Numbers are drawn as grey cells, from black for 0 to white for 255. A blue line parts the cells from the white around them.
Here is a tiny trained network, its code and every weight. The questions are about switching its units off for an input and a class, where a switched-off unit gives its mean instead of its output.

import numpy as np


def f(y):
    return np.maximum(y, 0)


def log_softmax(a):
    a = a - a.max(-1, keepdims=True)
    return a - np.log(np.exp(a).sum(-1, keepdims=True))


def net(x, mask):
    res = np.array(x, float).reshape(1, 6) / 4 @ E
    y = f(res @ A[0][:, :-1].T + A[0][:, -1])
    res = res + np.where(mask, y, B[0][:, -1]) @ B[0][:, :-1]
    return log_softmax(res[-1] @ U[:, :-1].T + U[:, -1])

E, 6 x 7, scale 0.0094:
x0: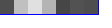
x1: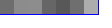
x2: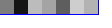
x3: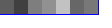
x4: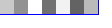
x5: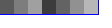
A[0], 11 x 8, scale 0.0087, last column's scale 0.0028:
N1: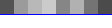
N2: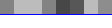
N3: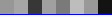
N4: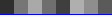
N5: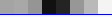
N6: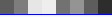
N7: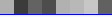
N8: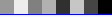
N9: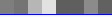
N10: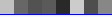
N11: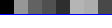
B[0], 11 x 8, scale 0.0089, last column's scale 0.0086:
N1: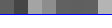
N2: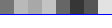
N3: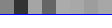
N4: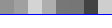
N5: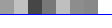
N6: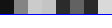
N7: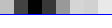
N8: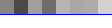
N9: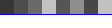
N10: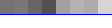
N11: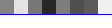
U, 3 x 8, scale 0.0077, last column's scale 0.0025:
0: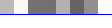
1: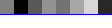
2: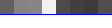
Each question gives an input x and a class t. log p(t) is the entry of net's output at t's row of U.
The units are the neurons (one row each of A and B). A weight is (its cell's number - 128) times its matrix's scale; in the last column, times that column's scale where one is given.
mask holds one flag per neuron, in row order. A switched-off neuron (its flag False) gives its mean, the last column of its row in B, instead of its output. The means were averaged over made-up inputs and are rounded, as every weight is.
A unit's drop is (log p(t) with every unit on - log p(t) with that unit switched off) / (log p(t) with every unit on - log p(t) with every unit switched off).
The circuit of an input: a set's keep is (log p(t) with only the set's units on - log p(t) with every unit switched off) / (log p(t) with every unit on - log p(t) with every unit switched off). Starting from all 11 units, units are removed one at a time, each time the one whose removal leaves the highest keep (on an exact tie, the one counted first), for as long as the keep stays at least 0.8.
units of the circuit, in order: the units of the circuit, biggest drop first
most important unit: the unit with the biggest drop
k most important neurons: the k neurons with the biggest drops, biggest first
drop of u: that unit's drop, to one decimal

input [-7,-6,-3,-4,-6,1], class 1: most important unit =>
N3
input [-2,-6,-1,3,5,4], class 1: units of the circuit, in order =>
[N11, N7]
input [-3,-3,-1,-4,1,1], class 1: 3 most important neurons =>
[N11, N2, N4]
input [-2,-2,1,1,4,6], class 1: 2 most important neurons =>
[N11, N7]
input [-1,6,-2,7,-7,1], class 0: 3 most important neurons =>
[N11, N6, N9]
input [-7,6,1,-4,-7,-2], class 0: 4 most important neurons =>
[N11, N5, N9, N1]
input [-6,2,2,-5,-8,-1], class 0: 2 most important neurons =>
[N11, N5]
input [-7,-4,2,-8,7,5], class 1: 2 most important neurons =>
[N7, N11]
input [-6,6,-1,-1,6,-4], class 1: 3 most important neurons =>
[N7, N11, N2]
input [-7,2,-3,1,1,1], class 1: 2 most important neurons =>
[N7, N11]
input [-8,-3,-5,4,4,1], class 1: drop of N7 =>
0.3
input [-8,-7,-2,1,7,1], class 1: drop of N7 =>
0.3
